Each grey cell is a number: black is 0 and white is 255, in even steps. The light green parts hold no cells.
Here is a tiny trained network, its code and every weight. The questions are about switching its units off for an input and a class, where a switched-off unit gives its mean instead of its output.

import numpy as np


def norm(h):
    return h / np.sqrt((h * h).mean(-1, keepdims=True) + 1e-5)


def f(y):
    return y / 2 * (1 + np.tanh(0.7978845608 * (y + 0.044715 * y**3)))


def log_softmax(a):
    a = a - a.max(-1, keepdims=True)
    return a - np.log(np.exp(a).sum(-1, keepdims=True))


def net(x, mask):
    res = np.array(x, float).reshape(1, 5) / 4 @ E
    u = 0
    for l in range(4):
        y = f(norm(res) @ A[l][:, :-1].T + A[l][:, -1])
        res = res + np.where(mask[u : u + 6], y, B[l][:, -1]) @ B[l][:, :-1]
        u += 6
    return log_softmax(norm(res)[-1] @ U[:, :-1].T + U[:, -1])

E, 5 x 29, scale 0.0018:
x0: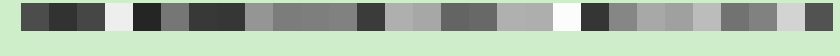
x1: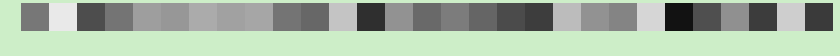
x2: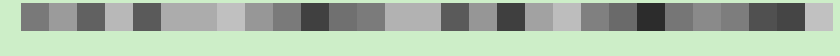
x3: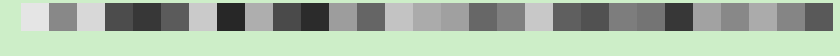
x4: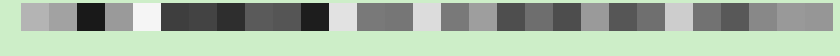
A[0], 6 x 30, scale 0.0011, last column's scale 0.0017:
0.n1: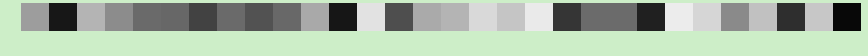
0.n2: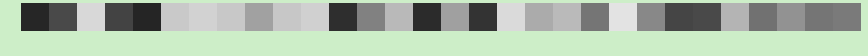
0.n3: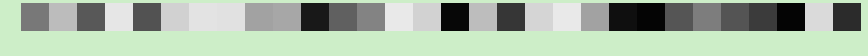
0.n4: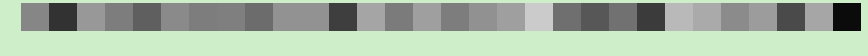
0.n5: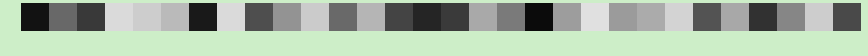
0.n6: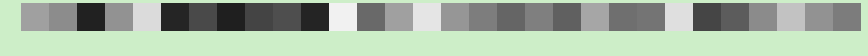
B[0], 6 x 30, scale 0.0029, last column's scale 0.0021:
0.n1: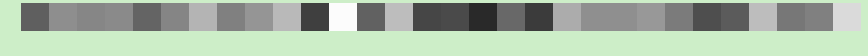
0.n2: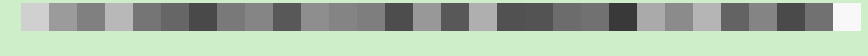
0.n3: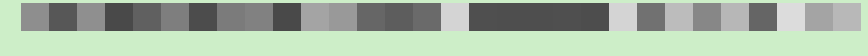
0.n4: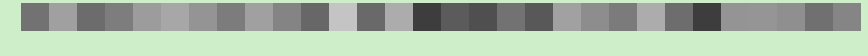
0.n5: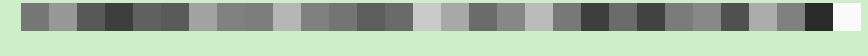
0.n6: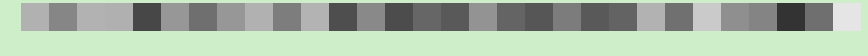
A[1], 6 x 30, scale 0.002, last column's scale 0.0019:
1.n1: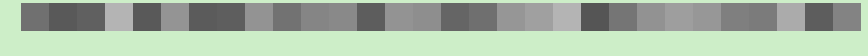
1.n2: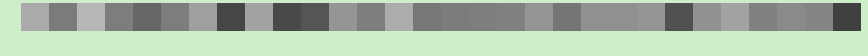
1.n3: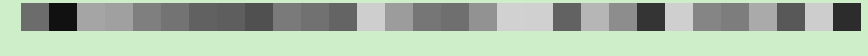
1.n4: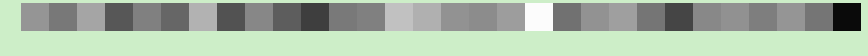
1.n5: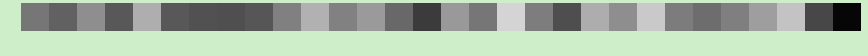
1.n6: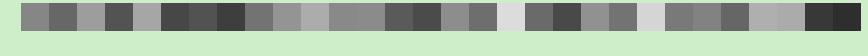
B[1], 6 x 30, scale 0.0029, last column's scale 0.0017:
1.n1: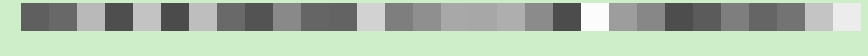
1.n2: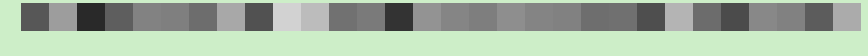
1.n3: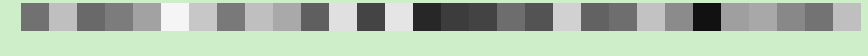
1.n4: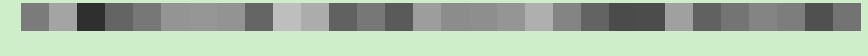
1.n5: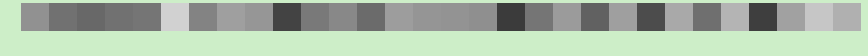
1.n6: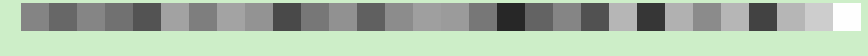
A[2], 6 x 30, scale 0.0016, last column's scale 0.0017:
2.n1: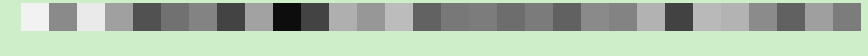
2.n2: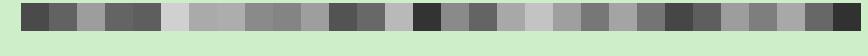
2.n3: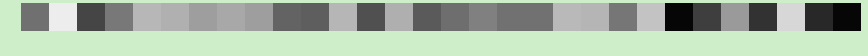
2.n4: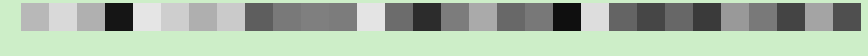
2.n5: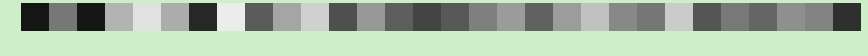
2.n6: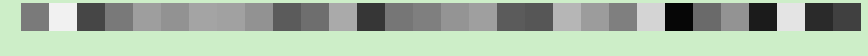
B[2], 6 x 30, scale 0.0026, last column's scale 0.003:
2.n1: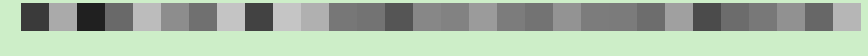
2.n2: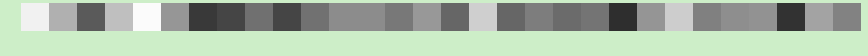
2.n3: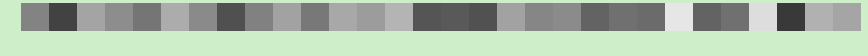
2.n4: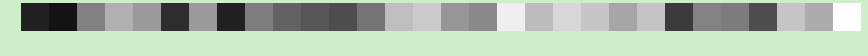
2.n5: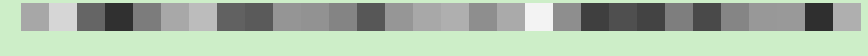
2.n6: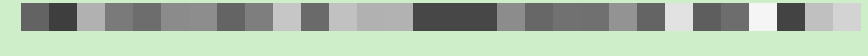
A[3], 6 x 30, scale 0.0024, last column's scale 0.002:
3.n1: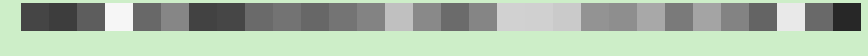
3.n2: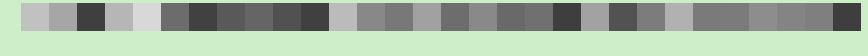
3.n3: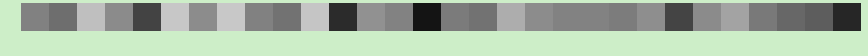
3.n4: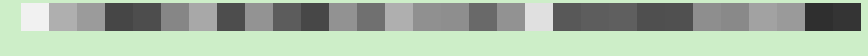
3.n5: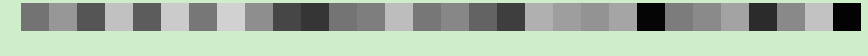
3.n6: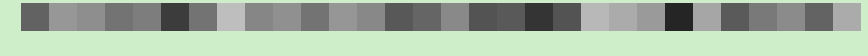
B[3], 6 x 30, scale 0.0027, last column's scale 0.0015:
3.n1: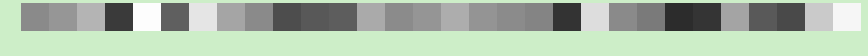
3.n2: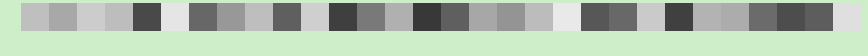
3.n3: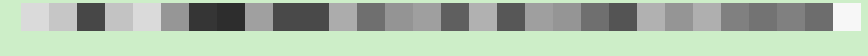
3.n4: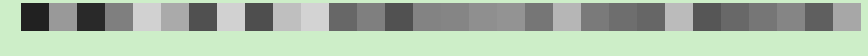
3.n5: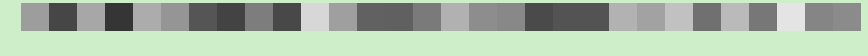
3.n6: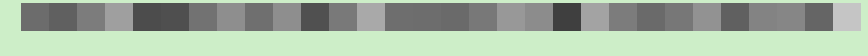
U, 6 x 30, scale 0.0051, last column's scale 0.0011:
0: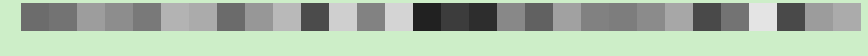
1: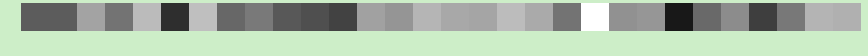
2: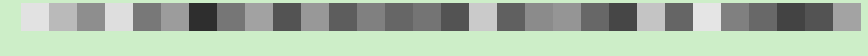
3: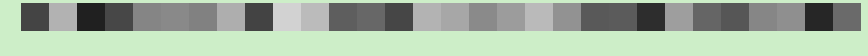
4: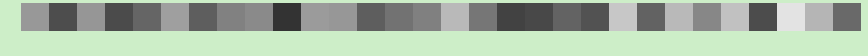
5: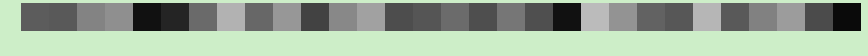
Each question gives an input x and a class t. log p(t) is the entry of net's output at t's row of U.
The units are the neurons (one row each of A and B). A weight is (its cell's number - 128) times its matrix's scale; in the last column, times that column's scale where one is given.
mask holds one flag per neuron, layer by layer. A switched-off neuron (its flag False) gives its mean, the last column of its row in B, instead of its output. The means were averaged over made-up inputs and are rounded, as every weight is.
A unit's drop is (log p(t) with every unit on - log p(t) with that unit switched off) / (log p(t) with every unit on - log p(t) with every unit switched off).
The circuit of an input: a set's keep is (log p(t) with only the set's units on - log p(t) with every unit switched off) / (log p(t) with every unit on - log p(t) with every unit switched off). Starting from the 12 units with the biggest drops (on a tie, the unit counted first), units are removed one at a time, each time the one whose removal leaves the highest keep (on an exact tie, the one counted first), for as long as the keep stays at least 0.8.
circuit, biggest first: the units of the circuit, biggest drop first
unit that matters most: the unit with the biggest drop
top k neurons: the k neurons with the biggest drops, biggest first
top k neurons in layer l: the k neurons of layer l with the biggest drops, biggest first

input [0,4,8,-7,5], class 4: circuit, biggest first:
[3.n5]
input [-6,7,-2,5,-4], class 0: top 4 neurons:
[2.n6 2.n3 1.n1 3.n1]
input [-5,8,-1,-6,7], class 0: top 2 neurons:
[2.n6 0.n2]
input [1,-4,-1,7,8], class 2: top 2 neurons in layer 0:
[0.n6 0.n5]
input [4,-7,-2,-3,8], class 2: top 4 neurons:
[3.n2 0.n6 2.n6 2.n4]
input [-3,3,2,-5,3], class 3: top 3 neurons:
[0.n5 2.n5 1.n1]
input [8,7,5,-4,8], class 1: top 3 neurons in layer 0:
[0.n2 0.n1 0.n4]
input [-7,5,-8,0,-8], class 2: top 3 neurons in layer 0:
[0.n2 0.n3 0.n1]
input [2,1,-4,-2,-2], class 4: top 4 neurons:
[1.n6 1.n5 0.n6 2.n4]
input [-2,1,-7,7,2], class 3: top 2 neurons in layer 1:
[1.n4 1.n2]
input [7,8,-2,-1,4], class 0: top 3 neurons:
[2.n6 2.n3 2.n4]
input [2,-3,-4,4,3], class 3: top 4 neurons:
[2.n4 0.n2 0.n3 2.n6]
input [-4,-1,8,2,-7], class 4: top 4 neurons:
[0.n3 3.n5 0.n6 3.n2]
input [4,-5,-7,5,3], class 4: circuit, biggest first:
[1.n6]
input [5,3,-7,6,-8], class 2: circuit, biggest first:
[3.n3 0.n2]
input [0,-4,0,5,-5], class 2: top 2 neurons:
[0.n5 3.n3]
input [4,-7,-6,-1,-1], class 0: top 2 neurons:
[0.n1 1.n3]
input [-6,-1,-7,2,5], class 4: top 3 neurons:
[1.n6 1.n5 1.n1]
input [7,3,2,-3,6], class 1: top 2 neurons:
[3.n1 0.n2]
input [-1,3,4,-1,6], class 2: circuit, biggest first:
[3.n2]
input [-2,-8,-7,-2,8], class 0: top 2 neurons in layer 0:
[0.n1 0.n2]
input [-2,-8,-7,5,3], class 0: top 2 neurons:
[0.n1 1.n3]
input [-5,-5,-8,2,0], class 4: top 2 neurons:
[1.n6 1.n5]
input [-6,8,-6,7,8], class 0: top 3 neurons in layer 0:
[0.n2 0.n5 0.n3]
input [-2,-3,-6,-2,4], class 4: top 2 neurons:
[1.n6 0.n2]
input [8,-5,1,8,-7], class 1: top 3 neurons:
[3.n1 1.n1 0.n5]
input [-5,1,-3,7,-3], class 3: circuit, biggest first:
[3.n4]
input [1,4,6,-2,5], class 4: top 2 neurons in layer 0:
[0.n3 0.n2]
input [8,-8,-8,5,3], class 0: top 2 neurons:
[1.n3 2.n4]
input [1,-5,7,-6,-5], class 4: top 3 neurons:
[0.n3 3.n5 1.n2]
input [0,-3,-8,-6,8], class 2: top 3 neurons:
[3.n2 0.n6 0.n3]
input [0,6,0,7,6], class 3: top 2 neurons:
[3.n4 0.n2]
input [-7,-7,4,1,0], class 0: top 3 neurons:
[1.n3 0.n1 1.n1]
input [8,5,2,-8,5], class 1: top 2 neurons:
[3.n1 1.n1]
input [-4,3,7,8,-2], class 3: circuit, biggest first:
[3.n4]
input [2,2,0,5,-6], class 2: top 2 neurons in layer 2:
[2.n5 2.n4]
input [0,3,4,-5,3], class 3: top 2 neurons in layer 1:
[1.n6 1.n5]
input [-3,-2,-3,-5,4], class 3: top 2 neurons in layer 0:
[0.n2 0.n5]
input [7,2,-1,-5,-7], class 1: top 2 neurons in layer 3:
[3.n1 3.n2]
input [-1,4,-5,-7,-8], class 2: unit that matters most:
3.n3
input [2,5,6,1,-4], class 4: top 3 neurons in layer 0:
[0.n3 0.n1 0.n4]
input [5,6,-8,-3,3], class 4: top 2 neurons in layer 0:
[0.n1 0.n4]
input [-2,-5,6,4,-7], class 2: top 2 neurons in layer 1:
[1.n6 1.n5]
